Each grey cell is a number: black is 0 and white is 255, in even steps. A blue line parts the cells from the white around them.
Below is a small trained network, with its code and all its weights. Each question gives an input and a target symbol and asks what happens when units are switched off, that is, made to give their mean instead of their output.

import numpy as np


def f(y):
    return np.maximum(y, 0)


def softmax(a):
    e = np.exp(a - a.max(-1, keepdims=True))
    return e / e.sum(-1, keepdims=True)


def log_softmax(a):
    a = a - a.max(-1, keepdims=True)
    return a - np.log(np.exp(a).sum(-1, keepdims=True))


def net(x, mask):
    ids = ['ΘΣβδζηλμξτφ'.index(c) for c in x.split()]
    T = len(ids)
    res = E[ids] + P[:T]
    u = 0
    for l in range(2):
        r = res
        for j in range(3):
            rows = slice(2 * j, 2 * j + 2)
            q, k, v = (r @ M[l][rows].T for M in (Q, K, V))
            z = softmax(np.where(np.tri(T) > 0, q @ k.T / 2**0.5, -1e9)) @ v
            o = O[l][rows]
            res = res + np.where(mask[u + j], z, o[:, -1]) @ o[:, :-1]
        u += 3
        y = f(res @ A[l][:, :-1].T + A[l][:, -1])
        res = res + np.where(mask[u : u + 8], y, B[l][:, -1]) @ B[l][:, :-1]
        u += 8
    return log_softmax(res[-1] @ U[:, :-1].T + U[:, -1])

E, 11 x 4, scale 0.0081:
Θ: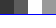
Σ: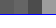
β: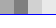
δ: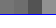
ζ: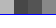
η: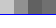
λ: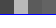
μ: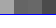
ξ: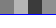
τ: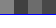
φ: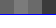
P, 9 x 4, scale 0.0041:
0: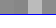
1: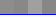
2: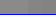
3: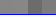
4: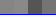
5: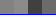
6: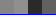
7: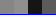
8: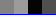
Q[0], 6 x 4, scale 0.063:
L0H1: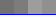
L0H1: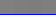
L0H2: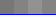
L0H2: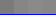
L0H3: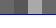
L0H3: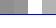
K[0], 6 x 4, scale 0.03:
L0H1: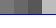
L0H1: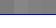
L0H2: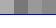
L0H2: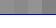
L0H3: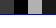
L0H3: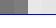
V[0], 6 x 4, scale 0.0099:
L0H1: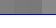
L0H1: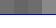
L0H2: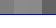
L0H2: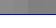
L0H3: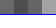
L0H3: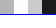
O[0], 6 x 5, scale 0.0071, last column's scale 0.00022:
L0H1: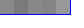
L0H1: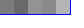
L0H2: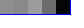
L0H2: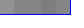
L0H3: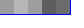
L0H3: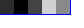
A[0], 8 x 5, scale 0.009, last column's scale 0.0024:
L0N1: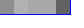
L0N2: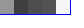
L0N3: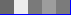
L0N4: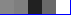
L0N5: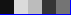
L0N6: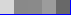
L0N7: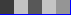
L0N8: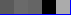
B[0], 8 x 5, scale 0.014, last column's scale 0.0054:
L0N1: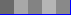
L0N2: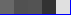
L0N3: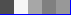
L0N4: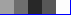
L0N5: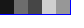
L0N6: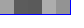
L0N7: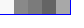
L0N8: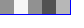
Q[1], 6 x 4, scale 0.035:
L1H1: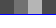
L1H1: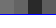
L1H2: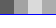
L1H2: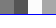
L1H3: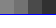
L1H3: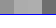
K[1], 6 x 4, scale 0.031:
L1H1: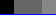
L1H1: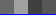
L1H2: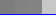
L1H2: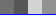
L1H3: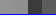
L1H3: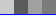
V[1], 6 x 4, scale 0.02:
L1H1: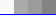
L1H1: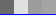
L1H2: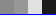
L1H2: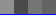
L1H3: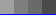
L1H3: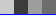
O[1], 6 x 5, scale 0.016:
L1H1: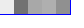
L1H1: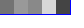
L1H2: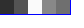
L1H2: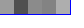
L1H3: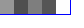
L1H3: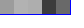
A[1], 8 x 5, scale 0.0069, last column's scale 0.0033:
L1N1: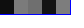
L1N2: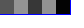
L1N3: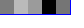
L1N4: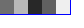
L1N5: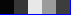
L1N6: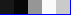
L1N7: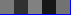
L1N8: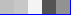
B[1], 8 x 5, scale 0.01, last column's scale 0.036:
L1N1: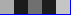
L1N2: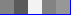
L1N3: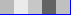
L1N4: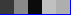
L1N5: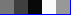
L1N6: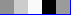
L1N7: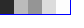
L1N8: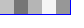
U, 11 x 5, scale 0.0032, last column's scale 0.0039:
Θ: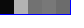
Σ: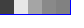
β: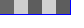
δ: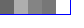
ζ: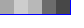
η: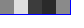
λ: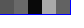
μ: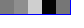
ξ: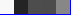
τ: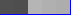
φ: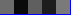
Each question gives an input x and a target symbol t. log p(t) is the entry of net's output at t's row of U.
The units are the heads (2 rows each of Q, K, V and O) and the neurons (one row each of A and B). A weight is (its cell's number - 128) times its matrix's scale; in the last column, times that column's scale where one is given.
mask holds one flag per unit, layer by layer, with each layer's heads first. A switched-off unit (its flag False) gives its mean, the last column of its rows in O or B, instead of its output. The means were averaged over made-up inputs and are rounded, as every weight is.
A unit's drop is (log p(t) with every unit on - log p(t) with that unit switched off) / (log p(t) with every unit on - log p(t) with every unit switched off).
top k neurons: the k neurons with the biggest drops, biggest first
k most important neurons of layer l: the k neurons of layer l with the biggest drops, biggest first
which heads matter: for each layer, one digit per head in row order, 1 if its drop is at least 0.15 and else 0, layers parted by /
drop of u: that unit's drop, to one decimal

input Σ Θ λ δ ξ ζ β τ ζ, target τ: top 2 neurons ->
[L0N8; L1N7]
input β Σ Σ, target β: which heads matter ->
001 / 111
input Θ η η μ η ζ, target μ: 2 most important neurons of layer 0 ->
[L0N8; L0N2]
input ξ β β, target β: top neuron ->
[L0N4]
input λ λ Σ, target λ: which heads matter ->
001 / 010
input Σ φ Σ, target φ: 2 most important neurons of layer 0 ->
[L0N8; L0N7]
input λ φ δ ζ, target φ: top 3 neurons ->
[L0N8; L1N1; L0N7]
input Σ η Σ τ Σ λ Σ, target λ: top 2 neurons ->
[L0N7; L0N4]
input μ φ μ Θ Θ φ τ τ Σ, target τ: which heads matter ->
001 / 010
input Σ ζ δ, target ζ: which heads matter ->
001 / 101
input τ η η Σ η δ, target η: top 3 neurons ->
[L0N4; L1N3; L1N7]
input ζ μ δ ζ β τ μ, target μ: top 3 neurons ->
[L0N4; L0N2; L1N3]
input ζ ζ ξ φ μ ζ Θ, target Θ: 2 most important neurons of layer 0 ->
[L0N2; L0N4]
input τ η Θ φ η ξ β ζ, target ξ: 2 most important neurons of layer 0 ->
[L0N7; L0N3]
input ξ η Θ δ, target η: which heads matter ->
001 / 011
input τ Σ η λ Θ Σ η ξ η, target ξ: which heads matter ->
000 / 100
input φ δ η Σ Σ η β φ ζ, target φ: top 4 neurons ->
[L0N8; L1N1; L0N2; L0N7]
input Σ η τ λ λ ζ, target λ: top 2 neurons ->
[L0N4; L0N5]
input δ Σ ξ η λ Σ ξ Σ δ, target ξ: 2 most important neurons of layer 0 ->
[L0N7; L0N3]
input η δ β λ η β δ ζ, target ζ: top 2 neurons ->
[L0N5; L1N3]
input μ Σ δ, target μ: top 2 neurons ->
[L0N8; L0N2]
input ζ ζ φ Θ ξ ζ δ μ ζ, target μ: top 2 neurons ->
[L0N2; L1N3]
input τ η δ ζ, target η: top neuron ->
[L0N4]
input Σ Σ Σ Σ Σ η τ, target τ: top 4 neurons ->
[L0N8; L1N7; L1N5; L0N5]
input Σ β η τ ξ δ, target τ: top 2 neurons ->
[L0N8; L0N2]
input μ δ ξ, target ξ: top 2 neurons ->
[L1N7; L0N7]
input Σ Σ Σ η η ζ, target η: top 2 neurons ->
[L1N3; L1N7]
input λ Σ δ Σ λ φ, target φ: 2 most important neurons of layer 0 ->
[L0N7; L0N2]
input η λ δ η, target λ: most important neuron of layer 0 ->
[L0N8]
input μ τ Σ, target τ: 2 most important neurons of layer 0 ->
[L0N8; L0N5]
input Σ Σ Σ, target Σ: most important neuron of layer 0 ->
[L0N3]
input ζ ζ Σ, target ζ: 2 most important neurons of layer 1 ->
[L1N8; L1N3]
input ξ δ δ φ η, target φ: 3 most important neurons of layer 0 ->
[L0N8; L0N7; L0N2]
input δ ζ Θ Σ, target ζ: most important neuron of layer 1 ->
[L1N8]
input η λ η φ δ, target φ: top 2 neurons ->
[L0N8; L1N1]
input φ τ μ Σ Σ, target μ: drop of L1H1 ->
0.4
